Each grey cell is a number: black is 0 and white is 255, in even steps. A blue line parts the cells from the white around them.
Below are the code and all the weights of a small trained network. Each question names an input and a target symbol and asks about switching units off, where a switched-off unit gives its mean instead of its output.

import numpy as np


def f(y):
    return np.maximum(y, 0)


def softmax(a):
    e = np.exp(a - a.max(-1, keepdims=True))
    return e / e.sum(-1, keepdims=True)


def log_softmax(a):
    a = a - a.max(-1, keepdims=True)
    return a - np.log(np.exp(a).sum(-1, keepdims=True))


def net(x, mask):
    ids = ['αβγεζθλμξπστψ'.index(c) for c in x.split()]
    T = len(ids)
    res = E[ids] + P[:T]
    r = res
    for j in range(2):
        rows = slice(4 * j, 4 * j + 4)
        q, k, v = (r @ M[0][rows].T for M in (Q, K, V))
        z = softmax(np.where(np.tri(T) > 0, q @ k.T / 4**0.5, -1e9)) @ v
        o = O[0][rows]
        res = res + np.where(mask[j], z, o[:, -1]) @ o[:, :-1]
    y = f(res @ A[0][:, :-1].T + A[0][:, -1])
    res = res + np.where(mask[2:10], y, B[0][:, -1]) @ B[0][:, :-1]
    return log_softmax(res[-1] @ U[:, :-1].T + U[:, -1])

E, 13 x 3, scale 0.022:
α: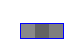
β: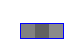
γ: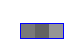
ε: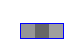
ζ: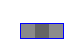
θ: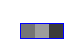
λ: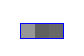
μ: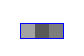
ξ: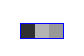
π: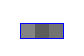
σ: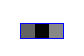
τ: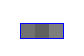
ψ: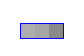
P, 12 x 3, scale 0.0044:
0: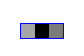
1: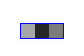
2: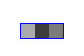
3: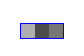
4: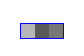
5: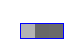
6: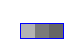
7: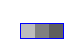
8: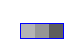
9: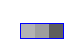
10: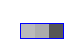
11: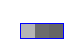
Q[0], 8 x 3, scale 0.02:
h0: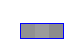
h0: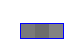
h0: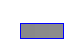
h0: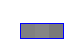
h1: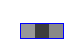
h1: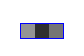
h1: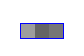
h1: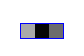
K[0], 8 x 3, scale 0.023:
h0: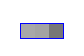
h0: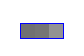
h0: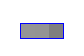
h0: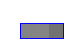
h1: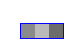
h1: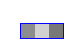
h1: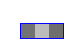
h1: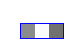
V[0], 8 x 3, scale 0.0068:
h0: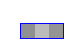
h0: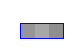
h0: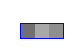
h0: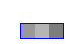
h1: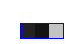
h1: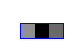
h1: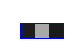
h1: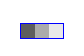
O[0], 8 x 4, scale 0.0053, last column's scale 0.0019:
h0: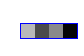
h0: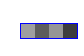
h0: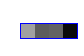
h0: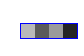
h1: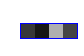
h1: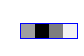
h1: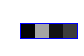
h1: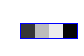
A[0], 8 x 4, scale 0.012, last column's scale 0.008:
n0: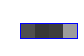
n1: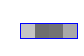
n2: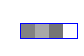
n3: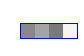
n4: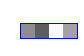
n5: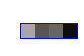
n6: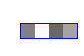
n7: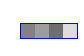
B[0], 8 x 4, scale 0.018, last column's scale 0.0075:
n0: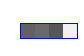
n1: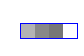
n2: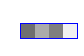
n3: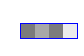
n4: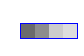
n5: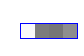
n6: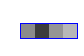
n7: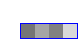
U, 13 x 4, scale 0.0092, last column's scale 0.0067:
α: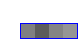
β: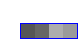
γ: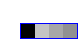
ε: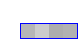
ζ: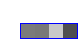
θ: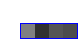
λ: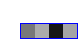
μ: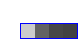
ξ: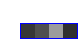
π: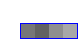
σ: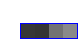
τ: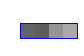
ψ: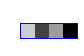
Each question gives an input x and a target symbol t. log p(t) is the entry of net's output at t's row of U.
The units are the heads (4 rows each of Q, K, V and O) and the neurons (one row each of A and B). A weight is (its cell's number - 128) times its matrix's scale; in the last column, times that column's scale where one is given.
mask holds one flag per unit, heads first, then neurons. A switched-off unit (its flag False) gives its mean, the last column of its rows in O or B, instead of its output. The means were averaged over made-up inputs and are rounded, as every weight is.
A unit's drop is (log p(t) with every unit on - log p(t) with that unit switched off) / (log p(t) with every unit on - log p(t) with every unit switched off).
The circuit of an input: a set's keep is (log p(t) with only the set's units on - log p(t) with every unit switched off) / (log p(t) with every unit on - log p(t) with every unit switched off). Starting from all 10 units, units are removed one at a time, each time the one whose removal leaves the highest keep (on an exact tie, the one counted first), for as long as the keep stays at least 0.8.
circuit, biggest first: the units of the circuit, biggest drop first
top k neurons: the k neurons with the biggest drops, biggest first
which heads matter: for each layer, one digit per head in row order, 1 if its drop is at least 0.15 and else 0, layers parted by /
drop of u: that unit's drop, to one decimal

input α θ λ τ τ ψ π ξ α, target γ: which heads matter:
01
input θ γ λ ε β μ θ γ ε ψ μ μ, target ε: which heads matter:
01
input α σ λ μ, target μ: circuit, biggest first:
(h1, n5)
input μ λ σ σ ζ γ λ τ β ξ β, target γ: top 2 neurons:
(n1, n2)
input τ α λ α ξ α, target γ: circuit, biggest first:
(h1)
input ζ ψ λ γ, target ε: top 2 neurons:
(n0, n6)
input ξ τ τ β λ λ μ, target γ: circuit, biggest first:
(h1, n1)
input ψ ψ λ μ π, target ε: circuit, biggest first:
(h1, n0)
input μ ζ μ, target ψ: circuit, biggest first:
(h1, n5, n2)
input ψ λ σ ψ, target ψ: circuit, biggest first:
(h1, n5, h0)
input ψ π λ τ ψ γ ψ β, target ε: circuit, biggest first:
(h1, n0)
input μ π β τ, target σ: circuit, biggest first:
(h1, n0, n3)
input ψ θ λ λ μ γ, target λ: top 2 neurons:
(n4, n6)
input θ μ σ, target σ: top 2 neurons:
(n0, n1)
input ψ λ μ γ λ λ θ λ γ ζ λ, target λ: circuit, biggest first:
(h1)
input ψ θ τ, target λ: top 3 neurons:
(n4, n6, n0)
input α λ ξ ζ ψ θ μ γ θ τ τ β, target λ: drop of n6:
-0.1
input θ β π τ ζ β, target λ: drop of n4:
0.2
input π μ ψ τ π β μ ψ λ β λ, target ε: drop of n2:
0.1
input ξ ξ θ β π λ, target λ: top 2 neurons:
(n4, n0)
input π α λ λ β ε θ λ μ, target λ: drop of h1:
0.7
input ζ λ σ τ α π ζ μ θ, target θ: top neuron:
(n0)
